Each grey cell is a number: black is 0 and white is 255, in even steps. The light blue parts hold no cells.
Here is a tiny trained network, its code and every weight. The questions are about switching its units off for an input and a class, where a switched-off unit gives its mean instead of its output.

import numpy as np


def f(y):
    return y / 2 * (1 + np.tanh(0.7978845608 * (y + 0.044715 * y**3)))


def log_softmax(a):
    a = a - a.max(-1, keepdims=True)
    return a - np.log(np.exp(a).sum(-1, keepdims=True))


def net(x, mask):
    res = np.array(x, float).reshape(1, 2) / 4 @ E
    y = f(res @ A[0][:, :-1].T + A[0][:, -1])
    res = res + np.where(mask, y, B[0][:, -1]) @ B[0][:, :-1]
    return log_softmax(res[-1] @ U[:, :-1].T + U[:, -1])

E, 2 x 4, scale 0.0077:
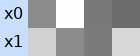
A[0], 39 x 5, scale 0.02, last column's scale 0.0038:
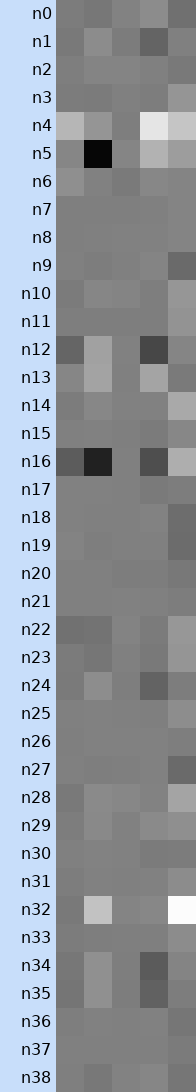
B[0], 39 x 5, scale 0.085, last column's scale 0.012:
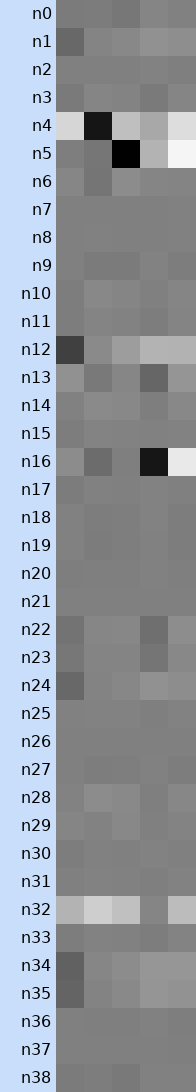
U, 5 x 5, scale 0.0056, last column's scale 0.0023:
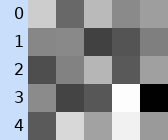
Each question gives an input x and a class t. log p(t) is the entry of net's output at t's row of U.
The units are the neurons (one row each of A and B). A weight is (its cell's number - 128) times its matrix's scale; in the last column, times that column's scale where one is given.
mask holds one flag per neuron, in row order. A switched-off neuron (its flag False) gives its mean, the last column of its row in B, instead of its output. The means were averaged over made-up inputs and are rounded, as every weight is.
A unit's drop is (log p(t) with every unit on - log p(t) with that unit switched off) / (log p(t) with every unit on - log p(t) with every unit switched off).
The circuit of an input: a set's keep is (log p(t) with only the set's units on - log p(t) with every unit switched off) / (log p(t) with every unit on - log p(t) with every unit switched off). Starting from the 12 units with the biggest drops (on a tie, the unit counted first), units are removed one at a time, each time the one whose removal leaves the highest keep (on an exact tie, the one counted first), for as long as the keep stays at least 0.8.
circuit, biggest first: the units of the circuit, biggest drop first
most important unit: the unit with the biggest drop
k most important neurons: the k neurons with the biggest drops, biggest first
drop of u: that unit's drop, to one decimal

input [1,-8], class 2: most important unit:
n16
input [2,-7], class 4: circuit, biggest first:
[n12; n4]
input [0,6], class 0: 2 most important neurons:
[n5; n4]
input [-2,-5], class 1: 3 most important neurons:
[n4; n32; n16]
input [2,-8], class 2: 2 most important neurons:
[n5; n16]
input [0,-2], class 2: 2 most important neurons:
[n5; n4]
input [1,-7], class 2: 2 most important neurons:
[n5; n16]
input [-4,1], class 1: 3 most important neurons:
[n4; n12; n16]
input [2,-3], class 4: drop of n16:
0.3
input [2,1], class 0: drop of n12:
0.1
